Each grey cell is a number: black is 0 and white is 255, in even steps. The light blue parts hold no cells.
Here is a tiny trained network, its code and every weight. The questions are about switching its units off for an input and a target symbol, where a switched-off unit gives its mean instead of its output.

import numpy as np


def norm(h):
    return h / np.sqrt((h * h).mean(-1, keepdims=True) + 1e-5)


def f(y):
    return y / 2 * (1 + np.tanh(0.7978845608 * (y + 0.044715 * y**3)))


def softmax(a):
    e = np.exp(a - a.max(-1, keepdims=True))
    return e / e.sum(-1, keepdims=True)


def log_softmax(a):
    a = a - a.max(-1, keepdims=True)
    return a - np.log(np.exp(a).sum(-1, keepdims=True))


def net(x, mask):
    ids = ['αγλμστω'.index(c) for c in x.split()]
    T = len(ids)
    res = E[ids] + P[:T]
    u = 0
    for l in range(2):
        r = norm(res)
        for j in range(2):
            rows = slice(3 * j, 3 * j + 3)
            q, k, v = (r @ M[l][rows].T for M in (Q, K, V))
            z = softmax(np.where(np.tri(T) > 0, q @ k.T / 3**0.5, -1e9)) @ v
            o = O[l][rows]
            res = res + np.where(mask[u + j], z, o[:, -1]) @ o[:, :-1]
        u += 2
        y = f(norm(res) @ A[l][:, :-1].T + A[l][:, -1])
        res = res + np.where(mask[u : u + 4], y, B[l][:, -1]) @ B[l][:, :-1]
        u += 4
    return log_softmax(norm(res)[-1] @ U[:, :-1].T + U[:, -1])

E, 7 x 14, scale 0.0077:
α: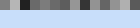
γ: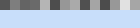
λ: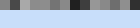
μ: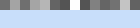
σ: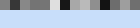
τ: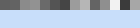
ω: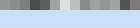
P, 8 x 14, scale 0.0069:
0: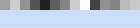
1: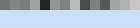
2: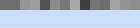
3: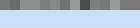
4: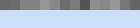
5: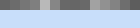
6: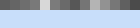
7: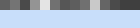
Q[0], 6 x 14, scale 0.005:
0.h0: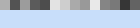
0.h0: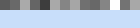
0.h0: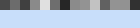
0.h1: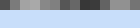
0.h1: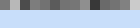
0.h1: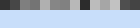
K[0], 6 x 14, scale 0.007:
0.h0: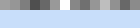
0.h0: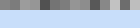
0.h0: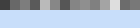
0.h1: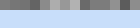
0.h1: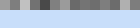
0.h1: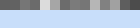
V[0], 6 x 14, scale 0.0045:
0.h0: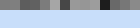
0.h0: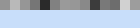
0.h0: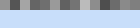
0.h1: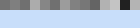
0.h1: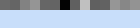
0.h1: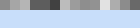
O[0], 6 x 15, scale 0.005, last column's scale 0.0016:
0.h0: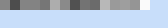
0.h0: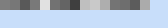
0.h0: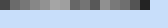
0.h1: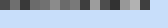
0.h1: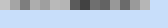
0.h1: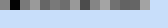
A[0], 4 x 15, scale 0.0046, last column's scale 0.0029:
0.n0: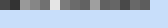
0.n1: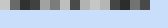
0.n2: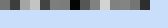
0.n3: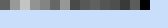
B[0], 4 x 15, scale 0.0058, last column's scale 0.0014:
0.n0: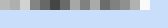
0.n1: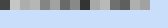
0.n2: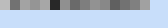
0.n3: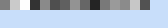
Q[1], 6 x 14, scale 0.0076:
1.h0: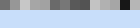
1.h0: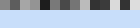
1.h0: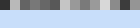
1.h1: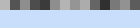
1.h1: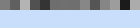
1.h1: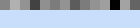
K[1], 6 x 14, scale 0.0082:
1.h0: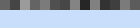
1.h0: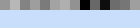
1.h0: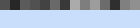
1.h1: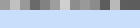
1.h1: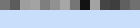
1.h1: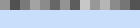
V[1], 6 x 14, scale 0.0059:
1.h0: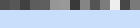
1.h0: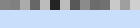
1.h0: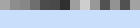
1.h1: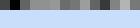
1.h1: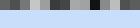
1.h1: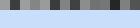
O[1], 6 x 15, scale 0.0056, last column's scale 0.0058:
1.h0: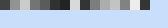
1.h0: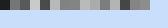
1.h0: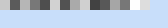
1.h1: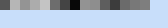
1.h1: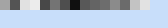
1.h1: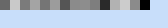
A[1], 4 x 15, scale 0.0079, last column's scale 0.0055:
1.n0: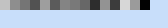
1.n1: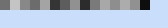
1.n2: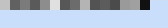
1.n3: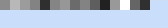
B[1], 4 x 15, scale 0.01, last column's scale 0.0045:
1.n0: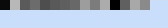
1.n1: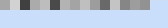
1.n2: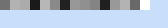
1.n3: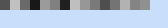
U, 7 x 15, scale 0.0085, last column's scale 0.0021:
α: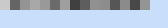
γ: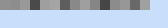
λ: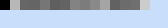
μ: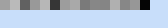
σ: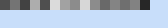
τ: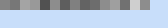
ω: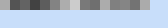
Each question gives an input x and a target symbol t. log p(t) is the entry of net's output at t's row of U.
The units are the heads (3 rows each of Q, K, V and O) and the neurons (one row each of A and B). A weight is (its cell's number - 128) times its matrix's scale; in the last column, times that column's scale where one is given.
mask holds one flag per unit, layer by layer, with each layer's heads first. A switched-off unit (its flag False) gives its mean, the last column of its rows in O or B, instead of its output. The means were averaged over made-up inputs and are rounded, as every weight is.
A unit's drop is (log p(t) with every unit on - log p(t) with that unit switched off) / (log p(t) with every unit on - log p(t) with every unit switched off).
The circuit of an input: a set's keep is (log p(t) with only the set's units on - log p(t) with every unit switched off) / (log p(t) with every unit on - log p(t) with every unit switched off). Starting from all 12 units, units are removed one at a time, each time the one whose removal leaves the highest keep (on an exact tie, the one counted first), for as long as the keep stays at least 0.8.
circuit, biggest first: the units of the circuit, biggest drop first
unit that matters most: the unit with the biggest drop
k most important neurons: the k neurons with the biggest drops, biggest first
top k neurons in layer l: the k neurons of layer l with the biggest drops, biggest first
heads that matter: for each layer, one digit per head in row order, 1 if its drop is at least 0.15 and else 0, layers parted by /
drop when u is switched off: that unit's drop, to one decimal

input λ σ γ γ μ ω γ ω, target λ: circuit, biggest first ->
0.n1
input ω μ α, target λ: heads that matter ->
01 / 10
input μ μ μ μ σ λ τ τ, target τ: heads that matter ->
10 / 00
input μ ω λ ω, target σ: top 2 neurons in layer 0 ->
0.n1, 0.n2
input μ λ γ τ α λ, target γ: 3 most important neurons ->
0.n3, 1.n3, 0.n2
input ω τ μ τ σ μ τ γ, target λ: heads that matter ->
11 / 10
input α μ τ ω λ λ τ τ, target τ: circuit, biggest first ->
0.h0, 0.h1, 1.h0
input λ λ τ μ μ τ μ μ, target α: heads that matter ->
10 / 10
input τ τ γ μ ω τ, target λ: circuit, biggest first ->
1.h0, 0.h1
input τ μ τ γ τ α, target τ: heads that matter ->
00 / 10
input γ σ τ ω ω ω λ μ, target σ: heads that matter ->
10 / 10
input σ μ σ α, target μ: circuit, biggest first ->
0.h0, 1.h0, 0.h1, 1.n1
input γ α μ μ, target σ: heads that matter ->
00 / 10
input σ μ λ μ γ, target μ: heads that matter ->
11 / 10
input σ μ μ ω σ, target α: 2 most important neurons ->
0.n0, 1.n2
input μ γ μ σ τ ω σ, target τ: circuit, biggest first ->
1.h0, 0.h1
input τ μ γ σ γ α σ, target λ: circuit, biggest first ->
1.h0, 0.h1, 0.h0
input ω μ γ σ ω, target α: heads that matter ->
01 / 10
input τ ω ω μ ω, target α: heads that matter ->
10 / 10
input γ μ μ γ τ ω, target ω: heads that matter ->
10 / 01
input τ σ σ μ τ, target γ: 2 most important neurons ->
0.n0, 1.n2
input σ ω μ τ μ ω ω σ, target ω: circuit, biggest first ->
0.h0, 1.h1
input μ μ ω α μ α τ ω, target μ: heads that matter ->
01 / 10
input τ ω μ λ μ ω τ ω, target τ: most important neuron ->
0.n1
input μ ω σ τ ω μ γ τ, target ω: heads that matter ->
11 / 01
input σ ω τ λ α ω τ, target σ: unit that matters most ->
0.h1
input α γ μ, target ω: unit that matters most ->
1.h1
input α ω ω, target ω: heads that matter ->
00 / 01
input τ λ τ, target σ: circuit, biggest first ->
1.h0, 0.n2
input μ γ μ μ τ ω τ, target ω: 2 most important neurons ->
0.n0, 1.n2
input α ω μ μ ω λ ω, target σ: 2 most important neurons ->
0.n1, 1.n2
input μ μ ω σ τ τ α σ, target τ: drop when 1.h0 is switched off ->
1.1
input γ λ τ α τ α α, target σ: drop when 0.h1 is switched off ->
0.0
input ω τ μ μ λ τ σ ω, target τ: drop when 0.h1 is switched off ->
1.0
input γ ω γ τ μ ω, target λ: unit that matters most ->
0.n1
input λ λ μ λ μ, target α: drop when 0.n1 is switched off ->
0.1
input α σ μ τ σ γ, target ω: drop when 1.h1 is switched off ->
1.1
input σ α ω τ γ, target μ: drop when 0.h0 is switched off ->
1.6
